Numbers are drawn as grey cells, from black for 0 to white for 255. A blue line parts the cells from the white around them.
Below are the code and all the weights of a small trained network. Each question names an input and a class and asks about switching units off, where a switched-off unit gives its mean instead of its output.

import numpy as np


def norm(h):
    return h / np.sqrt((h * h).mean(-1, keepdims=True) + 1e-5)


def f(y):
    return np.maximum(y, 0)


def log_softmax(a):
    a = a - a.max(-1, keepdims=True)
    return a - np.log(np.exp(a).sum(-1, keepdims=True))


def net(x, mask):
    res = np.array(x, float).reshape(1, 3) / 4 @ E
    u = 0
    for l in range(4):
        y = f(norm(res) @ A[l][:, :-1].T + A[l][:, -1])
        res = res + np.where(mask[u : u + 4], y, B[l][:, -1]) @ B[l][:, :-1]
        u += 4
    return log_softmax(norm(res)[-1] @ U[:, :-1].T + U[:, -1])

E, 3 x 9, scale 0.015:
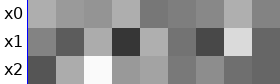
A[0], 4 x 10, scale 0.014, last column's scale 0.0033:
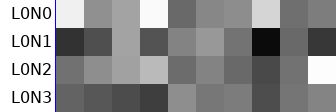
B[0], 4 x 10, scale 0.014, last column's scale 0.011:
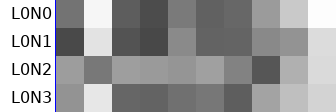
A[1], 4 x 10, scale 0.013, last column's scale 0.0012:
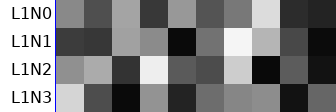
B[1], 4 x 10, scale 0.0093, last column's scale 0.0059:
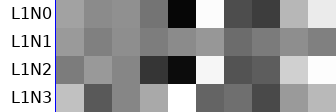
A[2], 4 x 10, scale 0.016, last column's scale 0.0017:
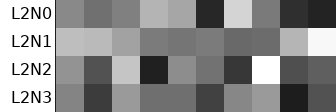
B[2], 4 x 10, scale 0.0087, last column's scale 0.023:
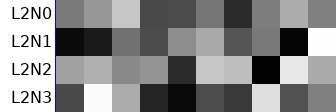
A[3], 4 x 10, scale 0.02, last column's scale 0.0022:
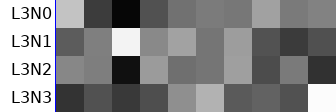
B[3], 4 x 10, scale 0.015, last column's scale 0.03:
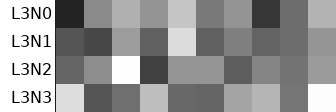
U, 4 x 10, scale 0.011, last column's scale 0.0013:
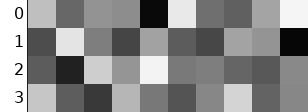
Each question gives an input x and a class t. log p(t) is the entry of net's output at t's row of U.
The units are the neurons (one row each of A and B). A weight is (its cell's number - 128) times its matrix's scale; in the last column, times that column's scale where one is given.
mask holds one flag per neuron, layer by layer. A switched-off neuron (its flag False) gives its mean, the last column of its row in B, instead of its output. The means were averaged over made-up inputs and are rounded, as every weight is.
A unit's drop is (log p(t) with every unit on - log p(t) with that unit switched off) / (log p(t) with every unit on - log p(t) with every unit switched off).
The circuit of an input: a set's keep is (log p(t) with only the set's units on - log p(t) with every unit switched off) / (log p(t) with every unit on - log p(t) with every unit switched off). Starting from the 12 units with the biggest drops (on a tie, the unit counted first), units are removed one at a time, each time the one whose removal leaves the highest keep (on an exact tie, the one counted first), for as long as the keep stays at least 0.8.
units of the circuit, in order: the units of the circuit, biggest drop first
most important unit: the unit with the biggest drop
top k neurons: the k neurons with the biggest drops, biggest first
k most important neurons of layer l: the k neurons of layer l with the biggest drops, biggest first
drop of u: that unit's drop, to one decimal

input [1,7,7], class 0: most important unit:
L2N2
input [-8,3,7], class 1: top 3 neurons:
L0N1; L2N1; L3N0
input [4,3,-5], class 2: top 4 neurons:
L3N0; L0N1; L0N3; L1N2
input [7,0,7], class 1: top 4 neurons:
L0N0; L3N3; L3N0; L1N3
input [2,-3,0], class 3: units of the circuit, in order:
L2N2; L3N3
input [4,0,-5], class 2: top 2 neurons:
L3N0; L0N1
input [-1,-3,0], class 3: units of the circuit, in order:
L3N3; L2N2
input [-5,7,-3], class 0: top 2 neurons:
L2N2; L0N0
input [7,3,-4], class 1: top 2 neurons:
L0N0; L3N3
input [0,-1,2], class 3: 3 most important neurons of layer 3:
L3N3; L3N0; L3N2
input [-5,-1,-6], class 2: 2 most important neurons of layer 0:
L0N0; L0N1
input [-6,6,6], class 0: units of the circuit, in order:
L2N2; L3N0
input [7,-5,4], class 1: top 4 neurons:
L0N0; L3N3; L1N0; L2N2
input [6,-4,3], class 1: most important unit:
L0N0
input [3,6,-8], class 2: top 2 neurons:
L3N0; L1N3
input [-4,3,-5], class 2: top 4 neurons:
L3N0; L0N0; L0N1; L1N2
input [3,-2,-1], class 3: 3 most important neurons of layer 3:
L3N0; L3N2; L3N1
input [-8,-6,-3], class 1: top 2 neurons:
L0N1; L0N3
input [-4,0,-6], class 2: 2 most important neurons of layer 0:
L0N0; L0N1
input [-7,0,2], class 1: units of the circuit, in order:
L0N1
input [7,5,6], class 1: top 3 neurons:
L0N0; L3N3; L3N0
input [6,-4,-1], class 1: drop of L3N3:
0.2
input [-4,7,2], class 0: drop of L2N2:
0.1
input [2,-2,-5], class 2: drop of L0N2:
0.0
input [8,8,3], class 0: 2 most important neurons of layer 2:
L2N2; L2N1
